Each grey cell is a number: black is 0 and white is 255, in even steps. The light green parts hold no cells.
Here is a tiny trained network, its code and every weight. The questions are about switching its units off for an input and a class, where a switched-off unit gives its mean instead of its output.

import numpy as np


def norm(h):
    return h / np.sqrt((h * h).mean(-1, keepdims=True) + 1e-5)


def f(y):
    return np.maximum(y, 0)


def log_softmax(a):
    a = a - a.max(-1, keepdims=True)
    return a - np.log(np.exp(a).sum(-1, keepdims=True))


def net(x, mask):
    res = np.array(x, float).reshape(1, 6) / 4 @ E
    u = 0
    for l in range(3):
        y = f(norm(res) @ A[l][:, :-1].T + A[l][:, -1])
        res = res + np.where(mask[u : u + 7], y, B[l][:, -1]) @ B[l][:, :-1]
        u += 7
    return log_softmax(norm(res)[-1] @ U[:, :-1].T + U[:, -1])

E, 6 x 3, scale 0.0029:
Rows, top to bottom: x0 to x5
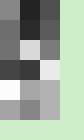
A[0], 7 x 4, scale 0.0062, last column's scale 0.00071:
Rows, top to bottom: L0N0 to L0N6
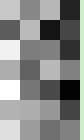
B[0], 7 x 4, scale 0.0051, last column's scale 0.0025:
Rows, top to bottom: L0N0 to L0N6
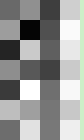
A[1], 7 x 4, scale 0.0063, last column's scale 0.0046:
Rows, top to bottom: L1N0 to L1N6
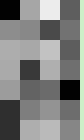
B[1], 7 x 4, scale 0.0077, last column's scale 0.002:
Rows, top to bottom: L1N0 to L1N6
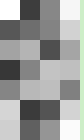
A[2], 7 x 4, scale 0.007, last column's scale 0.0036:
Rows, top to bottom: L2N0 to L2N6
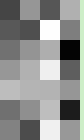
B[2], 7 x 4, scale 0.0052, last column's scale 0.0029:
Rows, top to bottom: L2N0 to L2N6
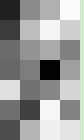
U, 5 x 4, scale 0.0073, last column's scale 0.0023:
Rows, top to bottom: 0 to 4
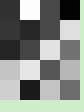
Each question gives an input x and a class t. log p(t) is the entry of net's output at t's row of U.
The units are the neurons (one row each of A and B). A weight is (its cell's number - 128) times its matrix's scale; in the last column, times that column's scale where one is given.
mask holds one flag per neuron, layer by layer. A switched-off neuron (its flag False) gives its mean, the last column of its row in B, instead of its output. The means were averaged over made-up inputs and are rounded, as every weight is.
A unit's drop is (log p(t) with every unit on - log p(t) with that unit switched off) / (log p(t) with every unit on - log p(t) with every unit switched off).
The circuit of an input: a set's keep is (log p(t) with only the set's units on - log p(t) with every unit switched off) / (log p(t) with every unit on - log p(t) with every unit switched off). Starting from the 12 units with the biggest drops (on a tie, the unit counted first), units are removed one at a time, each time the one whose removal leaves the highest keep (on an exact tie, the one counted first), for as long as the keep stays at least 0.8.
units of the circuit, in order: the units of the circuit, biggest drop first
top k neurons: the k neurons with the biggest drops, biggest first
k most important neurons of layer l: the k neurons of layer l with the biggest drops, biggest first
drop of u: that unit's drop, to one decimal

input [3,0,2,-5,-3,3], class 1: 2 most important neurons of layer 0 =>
L0N1, L0N2
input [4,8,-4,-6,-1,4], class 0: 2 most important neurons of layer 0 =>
L0N4, L0N1
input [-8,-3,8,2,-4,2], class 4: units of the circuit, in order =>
L1N0, L1N6, L0N4
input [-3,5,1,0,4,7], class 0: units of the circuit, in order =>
L0N0, L0N2
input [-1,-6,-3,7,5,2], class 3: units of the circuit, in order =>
L1N2, L2N3
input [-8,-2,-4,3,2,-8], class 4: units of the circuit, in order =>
L1N0
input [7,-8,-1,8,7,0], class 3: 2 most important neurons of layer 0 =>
L0N1, L0N2
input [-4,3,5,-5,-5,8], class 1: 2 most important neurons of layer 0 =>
L0N1, L0N4
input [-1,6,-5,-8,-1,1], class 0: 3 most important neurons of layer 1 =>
L1N0, L1N5, L1N6
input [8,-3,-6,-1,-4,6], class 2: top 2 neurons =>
L1N3, L0N2
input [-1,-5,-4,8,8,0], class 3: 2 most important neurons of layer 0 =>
L0N1, L0N0
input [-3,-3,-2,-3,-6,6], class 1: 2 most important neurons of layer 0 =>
L0N1, L0N6
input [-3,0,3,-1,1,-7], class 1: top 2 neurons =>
L0N1, L0N4
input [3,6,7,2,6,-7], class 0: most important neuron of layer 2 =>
L2N0
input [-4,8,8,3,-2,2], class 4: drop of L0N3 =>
0.0
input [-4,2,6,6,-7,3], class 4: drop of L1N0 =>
0.2
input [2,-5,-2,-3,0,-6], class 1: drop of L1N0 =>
-0.1
